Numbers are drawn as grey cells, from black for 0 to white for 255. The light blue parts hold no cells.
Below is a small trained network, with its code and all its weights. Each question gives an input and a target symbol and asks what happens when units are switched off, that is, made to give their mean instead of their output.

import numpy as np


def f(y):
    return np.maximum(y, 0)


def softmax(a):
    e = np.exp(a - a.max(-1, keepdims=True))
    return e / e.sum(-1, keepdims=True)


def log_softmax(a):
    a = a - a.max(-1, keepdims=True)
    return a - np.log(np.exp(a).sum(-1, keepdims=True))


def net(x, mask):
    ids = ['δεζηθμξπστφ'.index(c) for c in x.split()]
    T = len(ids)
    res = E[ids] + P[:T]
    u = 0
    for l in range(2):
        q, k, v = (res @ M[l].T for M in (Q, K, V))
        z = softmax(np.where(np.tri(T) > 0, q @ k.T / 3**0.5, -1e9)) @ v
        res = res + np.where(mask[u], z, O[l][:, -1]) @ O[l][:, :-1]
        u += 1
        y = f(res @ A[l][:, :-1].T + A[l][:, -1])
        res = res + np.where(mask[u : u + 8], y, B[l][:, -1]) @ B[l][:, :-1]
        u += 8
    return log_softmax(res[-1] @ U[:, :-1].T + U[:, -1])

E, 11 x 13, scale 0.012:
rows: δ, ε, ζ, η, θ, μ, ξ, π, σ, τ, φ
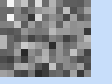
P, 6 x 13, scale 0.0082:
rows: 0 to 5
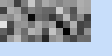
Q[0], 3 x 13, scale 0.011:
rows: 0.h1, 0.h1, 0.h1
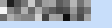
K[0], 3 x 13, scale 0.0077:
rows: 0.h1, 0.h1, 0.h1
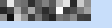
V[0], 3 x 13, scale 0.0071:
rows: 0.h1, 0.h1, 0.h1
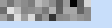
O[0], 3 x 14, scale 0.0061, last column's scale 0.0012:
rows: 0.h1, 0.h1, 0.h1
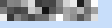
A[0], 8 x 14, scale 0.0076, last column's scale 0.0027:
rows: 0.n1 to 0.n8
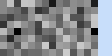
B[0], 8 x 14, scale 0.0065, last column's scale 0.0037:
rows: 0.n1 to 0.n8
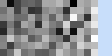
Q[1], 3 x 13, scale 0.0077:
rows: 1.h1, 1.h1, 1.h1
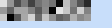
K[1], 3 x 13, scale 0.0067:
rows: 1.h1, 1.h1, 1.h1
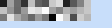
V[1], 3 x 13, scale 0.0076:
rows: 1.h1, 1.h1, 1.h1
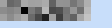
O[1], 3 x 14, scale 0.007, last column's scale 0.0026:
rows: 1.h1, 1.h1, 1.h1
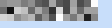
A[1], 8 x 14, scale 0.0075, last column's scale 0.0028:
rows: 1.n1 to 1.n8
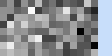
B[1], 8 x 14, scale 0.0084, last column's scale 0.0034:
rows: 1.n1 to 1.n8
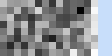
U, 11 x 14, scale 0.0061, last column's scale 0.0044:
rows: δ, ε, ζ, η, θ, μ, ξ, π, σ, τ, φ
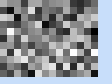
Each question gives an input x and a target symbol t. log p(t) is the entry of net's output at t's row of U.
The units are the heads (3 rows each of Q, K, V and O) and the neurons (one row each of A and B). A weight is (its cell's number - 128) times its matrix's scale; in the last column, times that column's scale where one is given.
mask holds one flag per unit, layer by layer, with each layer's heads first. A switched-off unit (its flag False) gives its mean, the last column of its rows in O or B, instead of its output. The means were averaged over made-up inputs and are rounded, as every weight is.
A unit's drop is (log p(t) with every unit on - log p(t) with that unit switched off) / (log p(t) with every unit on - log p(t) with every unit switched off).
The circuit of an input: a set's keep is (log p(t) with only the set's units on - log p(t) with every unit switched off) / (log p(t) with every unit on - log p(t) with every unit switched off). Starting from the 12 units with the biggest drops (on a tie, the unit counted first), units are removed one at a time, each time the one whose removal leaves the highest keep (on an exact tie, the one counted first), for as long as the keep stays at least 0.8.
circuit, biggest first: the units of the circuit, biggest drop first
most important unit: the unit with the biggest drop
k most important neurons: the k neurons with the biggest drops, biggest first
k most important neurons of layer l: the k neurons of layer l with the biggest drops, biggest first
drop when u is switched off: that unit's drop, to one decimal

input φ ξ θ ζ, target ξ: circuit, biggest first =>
0.h1, 1.n5
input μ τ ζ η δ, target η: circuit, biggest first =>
1.n6, 0.h1, 0.n2
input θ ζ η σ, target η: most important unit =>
0.h1
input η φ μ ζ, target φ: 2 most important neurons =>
1.n7, 1.n4
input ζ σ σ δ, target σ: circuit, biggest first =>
1.n1, 1.h1, 0.h1, 0.n4
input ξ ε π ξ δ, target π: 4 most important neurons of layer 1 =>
1.n8, 1.n1, 1.n4, 1.n2
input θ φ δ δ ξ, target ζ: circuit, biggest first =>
1.n3, 0.n1, 1.h1
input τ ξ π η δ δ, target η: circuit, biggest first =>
1.n6, 0.h1, 0.n2, 0.n6
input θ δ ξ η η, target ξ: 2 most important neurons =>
1.n5, 0.n7
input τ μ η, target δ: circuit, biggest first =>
1.h1, 1.n2, 0.n8
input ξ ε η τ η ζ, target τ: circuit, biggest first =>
1.h1, 1.n7
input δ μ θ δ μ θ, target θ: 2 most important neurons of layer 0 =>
0.n6, 0.n2
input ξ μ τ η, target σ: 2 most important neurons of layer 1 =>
1.n2, 1.n4
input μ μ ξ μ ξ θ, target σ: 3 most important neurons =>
1.n2, 0.n4, 1.n4
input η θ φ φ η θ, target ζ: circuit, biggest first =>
1.h1, 1.n3, 0.h1
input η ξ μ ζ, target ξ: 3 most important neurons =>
1.n5, 1.n7, 0.n6
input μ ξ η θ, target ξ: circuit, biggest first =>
1.n5, 0.h1, 1.h1, 0.n7
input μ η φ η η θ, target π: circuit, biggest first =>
0.h1, 1.h1, 0.n8
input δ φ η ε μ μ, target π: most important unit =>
1.n8
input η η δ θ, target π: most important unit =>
0.h1
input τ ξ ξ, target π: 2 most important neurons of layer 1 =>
1.n8, 1.n5
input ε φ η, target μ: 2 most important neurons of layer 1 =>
1.n4, 1.n2
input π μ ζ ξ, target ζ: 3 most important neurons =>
1.n3, 0.n1, 0.n8
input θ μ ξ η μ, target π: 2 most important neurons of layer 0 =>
0.n5, 0.n4
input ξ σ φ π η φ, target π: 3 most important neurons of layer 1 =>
1.n8, 1.n3, 1.n5
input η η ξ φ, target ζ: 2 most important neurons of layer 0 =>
0.n5, 0.n2
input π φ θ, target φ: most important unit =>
1.h1
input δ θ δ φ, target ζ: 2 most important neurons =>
1.n1, 0.n8
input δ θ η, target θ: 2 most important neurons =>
0.n6, 1.n2
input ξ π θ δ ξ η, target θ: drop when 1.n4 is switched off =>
0.1
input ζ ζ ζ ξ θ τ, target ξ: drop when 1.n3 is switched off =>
0.0
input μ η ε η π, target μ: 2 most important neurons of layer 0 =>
0.n4, 0.n6
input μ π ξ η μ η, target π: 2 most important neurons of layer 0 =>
0.n2, 0.n8
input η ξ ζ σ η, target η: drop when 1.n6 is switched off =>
0.5
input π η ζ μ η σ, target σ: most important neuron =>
0.n4
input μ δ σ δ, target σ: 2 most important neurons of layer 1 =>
1.n1, 1.n4
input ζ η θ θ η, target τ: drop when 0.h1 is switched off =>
0.2
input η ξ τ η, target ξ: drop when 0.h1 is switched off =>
0.5
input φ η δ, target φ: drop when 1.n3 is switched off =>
0.3
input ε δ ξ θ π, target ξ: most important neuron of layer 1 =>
1.n5
